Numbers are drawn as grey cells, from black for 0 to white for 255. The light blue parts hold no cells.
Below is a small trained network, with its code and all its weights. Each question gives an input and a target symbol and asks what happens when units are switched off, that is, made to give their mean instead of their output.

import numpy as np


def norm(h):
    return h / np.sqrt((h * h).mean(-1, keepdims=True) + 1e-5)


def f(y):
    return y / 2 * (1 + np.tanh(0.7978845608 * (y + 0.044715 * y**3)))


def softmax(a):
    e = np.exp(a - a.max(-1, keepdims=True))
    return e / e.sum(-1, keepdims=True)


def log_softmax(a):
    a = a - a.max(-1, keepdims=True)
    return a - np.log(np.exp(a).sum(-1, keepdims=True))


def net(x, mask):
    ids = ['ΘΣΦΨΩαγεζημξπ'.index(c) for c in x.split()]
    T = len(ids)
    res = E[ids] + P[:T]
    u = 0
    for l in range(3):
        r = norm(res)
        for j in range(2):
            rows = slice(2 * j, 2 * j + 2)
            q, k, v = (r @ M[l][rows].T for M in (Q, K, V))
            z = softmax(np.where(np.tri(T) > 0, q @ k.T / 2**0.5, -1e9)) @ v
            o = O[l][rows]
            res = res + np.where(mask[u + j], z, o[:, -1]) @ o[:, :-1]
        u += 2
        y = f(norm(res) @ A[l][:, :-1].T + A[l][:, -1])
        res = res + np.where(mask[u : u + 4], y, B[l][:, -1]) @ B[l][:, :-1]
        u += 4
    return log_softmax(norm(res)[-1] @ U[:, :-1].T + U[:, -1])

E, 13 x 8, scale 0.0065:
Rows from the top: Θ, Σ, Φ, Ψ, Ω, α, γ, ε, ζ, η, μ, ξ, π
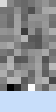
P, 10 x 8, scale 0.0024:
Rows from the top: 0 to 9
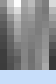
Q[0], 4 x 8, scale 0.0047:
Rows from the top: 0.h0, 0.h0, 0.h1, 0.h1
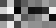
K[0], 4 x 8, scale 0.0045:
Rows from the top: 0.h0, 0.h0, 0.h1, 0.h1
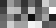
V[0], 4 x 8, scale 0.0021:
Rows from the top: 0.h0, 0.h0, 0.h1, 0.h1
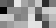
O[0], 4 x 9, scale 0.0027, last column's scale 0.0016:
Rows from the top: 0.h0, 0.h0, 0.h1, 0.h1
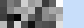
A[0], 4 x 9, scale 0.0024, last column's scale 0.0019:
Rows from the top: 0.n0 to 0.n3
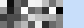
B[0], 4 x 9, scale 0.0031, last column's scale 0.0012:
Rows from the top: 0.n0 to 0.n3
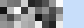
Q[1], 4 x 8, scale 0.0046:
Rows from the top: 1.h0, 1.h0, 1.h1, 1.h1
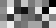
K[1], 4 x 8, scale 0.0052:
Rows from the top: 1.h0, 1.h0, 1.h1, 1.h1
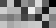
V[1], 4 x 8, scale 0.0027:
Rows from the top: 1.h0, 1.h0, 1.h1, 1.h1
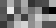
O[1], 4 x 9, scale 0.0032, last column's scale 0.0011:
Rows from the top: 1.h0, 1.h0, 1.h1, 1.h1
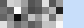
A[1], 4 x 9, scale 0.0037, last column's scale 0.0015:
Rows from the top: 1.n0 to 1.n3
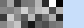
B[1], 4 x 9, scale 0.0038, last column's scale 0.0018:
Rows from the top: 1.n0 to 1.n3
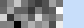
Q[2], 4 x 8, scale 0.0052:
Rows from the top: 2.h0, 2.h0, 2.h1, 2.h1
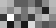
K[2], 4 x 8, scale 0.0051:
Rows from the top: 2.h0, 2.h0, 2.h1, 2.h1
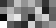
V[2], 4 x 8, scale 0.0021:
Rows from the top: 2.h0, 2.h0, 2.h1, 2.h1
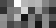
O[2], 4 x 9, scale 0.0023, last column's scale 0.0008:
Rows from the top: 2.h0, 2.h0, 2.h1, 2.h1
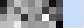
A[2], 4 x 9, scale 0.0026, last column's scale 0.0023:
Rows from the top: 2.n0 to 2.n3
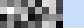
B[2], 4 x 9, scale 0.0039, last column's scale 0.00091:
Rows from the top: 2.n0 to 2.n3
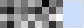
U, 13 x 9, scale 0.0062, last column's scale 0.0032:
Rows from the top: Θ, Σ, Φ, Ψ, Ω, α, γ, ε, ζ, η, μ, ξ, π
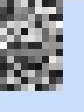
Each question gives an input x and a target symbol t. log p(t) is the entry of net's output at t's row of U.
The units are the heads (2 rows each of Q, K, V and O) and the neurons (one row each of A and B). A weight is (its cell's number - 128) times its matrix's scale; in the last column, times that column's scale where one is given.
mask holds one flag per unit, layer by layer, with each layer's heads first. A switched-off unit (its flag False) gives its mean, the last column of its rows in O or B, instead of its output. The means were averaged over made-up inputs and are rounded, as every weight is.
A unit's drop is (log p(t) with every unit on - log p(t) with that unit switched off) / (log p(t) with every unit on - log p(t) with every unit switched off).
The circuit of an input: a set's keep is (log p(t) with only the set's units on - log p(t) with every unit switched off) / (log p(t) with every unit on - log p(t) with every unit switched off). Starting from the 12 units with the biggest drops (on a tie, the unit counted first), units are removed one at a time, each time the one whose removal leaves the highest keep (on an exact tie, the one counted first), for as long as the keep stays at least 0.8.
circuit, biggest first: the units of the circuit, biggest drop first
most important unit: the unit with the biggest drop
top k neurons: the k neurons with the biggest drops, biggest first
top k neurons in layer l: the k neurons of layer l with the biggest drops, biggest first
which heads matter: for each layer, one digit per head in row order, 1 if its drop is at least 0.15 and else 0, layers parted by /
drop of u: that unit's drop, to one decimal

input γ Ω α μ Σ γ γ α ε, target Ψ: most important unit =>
0.h1
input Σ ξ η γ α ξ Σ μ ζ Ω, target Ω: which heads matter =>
01 / 00 / 01
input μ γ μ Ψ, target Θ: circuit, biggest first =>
0.h0; 1.h1
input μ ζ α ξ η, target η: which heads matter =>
00 / 01 / 00
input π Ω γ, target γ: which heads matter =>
00 / 10 / 00
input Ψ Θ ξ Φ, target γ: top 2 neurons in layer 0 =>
0.n0; 0.n1
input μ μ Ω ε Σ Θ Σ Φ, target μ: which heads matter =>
01 / 11 / 00
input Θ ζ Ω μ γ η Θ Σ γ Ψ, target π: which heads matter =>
01 / 01 / 10
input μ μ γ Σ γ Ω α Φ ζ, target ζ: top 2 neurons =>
1.n0; 0.n1
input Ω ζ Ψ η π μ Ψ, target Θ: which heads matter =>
10 / 10 / 00
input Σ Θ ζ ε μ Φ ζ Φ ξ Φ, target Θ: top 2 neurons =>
0.n0; 1.n3
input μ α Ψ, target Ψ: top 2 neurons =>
1.n2; 2.n2
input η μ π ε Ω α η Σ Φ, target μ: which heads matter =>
01 / 01 / 00
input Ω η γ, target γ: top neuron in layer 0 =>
0.n3
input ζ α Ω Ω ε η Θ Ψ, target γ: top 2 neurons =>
0.n0; 0.n1
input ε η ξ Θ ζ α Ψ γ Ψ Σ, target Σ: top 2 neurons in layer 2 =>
2.n3; 2.n2
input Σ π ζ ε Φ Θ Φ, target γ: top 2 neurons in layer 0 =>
0.n0; 0.n2
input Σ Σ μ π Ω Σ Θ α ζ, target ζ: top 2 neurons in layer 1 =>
1.n0; 1.n2
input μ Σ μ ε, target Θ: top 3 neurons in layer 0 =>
0.n3; 0.n0; 0.n1
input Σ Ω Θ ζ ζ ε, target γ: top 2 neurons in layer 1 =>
1.n3; 1.n1
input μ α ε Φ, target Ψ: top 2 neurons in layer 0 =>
0.n0; 0.n2
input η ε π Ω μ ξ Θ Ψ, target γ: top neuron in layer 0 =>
0.n0
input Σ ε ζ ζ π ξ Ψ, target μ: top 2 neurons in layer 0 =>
0.n3; 0.n1
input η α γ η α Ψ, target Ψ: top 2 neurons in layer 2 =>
2.n2; 2.n1
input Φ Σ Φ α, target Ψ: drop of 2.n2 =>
0.4
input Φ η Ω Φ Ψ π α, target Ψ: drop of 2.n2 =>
0.3
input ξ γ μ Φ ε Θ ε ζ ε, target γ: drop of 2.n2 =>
0.0
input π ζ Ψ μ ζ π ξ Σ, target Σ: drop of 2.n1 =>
0.1
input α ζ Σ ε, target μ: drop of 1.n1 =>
0.2
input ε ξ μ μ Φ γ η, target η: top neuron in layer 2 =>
2.n1
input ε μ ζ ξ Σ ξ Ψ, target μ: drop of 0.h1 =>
0.2
